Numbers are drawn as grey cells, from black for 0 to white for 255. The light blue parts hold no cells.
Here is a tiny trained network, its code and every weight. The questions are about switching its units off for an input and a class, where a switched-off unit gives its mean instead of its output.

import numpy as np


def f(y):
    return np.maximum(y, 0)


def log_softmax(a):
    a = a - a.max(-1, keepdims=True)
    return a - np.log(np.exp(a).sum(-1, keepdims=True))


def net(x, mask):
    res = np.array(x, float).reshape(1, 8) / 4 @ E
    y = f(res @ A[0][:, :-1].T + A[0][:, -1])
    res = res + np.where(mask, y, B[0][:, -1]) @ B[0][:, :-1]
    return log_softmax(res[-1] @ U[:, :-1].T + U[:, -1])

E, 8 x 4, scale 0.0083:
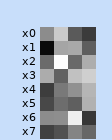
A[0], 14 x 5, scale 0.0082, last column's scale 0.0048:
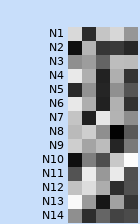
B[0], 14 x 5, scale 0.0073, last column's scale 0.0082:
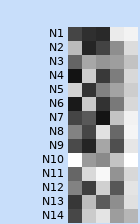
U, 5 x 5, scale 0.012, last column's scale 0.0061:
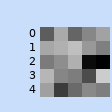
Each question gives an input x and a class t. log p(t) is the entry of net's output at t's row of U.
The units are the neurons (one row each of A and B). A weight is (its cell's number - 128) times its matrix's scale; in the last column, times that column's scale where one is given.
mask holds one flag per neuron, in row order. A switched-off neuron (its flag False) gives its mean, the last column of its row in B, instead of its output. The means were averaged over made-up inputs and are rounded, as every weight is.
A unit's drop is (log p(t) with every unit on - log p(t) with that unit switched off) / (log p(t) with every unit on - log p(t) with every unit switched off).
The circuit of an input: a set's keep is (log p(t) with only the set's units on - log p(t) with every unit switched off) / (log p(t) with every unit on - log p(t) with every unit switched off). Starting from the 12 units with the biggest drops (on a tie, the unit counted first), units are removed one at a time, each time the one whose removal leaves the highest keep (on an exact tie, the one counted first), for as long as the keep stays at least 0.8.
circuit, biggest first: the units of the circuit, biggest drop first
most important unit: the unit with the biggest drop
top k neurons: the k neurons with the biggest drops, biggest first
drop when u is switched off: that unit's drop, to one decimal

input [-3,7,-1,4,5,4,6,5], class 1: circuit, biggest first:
(N10; N1)
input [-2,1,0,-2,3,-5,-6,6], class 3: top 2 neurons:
(N1; N7)
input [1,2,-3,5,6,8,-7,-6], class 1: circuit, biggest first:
(N10; N11)
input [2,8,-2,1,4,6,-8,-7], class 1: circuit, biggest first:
(N11; N10)
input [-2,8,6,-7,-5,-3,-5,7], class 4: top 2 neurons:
(N2; N5)
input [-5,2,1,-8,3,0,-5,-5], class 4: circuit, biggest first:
(N5)
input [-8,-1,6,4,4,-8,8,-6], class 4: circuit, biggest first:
(N1; N7)
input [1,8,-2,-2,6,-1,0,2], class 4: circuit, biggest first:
(N2; N4)
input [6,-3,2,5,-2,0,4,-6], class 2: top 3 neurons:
(N12; N9; N8)
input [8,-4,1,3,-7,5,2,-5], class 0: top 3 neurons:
(N4; N6; N13)
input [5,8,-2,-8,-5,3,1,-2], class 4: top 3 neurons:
(N2; N5; N11)
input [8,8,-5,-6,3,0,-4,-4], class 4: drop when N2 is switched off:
0.3
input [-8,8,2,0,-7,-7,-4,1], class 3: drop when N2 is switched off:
-0.1
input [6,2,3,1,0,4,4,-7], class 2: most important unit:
N10
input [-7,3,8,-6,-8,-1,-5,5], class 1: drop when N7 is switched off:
0.3
